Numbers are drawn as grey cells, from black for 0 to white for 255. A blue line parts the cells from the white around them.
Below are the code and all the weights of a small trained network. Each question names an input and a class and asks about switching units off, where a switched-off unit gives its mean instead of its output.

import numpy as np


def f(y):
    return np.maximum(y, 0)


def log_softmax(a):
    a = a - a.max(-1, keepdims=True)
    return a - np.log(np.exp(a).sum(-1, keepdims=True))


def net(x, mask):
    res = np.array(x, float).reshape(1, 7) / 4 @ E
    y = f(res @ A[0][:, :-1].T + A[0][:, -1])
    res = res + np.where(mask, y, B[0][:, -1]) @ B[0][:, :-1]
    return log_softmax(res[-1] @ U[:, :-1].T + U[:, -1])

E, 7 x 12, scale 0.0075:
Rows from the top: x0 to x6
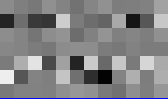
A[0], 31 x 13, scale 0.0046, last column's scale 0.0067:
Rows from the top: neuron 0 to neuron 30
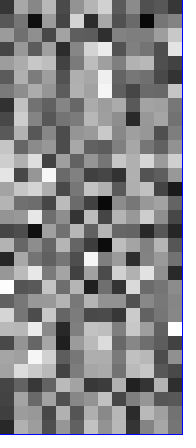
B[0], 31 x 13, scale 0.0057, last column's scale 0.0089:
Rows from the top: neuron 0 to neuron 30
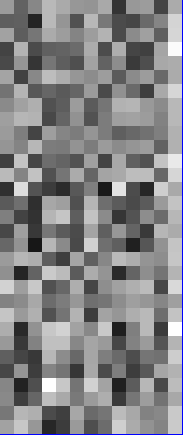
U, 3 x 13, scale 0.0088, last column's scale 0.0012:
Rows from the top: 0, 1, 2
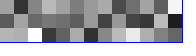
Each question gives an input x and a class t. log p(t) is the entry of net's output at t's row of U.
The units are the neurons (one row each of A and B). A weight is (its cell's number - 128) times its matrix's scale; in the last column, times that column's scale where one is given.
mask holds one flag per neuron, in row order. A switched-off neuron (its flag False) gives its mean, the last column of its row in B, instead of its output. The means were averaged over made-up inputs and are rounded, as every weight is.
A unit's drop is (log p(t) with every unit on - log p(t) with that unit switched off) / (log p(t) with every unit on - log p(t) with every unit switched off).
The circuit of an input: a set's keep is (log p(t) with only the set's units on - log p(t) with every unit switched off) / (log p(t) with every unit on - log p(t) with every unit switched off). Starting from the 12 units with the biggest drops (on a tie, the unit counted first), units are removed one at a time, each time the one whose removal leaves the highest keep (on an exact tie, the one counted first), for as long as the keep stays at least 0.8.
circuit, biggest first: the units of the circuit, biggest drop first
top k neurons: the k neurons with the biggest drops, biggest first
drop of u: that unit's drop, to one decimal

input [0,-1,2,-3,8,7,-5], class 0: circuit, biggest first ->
(neuron 19)
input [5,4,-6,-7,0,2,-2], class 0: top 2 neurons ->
(neuron 3; neuron 11)
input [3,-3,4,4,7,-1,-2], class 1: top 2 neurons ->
(neuron 11; neuron 13)
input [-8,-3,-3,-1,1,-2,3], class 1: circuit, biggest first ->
(neuron 27; neuron 2)
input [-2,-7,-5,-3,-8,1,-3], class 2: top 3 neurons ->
(neuron 20; neuron 12; neuron 22)
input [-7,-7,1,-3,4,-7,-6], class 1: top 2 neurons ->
(neuron 13; neuron 3)
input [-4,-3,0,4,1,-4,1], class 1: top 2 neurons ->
(neuron 3; neuron 13)
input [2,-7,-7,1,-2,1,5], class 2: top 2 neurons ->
(neuron 20; neuron 12)
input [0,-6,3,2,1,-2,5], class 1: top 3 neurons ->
(neuron 13; neuron 26; neuron 4)
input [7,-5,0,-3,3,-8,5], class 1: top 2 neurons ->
(neuron 13; neuron 3)
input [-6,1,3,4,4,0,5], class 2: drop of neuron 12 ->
-0.1
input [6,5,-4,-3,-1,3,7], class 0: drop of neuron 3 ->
0.5
